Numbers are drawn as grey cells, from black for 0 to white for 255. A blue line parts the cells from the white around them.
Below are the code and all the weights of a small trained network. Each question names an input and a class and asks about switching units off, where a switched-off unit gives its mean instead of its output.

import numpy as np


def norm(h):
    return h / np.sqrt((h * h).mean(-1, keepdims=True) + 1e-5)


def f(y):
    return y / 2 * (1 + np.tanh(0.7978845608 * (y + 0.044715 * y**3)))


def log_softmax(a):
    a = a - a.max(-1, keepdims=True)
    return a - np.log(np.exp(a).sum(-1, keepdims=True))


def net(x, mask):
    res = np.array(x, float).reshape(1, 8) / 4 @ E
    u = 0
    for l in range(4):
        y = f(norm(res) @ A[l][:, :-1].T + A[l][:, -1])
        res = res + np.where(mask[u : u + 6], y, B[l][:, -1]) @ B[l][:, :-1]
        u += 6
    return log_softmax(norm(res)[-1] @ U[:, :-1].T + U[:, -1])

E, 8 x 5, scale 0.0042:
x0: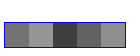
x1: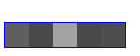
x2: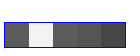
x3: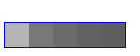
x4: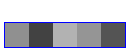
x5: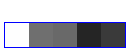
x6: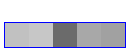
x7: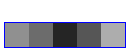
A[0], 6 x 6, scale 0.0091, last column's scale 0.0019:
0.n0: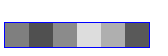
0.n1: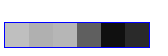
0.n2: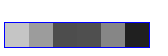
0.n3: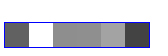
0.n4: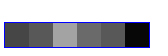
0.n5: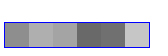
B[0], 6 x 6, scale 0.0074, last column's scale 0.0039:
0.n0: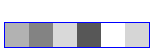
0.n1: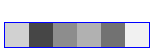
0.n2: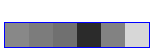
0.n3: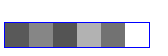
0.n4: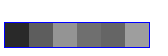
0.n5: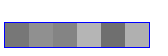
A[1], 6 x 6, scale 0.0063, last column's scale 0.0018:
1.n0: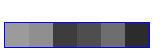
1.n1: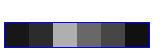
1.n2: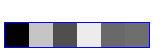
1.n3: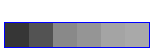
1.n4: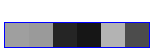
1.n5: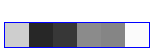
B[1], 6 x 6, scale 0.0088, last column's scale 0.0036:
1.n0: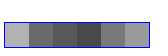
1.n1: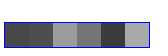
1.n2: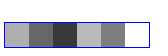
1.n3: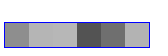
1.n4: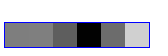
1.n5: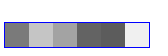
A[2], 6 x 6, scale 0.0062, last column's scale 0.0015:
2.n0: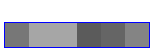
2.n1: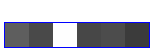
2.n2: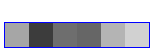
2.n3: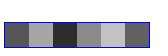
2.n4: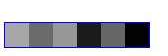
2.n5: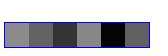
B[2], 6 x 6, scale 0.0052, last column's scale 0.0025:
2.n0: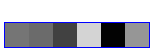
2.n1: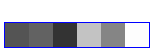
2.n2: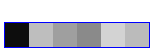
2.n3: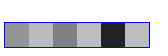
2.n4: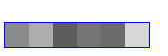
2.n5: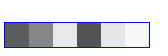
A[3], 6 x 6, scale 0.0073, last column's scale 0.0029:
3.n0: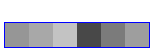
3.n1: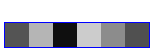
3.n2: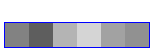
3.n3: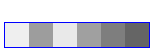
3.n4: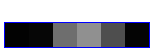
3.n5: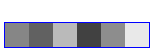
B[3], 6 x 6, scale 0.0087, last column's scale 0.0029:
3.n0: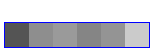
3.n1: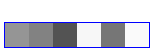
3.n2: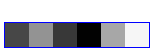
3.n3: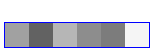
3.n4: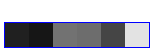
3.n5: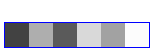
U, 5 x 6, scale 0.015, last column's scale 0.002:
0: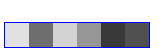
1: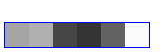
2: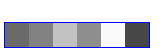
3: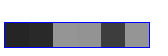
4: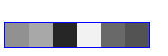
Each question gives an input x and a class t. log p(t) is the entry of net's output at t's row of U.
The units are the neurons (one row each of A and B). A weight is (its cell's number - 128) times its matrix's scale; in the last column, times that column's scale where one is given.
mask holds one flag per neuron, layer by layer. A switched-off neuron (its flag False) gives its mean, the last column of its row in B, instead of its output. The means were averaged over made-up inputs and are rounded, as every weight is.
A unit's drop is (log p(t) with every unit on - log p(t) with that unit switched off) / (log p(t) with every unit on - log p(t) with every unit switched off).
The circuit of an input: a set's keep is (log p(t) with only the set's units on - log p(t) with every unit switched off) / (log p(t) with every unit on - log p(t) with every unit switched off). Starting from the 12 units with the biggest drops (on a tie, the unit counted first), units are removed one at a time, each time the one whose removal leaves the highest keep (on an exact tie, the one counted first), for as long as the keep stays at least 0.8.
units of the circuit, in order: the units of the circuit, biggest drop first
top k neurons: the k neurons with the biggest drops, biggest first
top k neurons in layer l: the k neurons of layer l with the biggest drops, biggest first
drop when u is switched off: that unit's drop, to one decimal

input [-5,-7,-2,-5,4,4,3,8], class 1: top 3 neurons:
(1.n4, 0.n2, 0.n1)
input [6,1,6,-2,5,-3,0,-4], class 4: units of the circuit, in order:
(1.n2)
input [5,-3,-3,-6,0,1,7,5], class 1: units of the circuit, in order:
(1.n4, 0.n2)
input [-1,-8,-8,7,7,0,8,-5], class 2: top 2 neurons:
(0.n0, 3.n2)
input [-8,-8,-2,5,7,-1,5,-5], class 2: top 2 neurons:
(0.n0, 3.n2)
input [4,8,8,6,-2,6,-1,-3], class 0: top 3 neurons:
(0.n1, 3.n2, 0.n5)
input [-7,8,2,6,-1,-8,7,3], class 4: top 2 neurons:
(0.n3, 1.n2)
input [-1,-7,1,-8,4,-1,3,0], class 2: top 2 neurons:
(0.n0, 2.n1)
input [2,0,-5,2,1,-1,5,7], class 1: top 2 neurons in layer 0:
(0.n1, 0.n2)
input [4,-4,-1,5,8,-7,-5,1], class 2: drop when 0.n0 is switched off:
2.0
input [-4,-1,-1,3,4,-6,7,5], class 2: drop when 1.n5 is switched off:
0.0
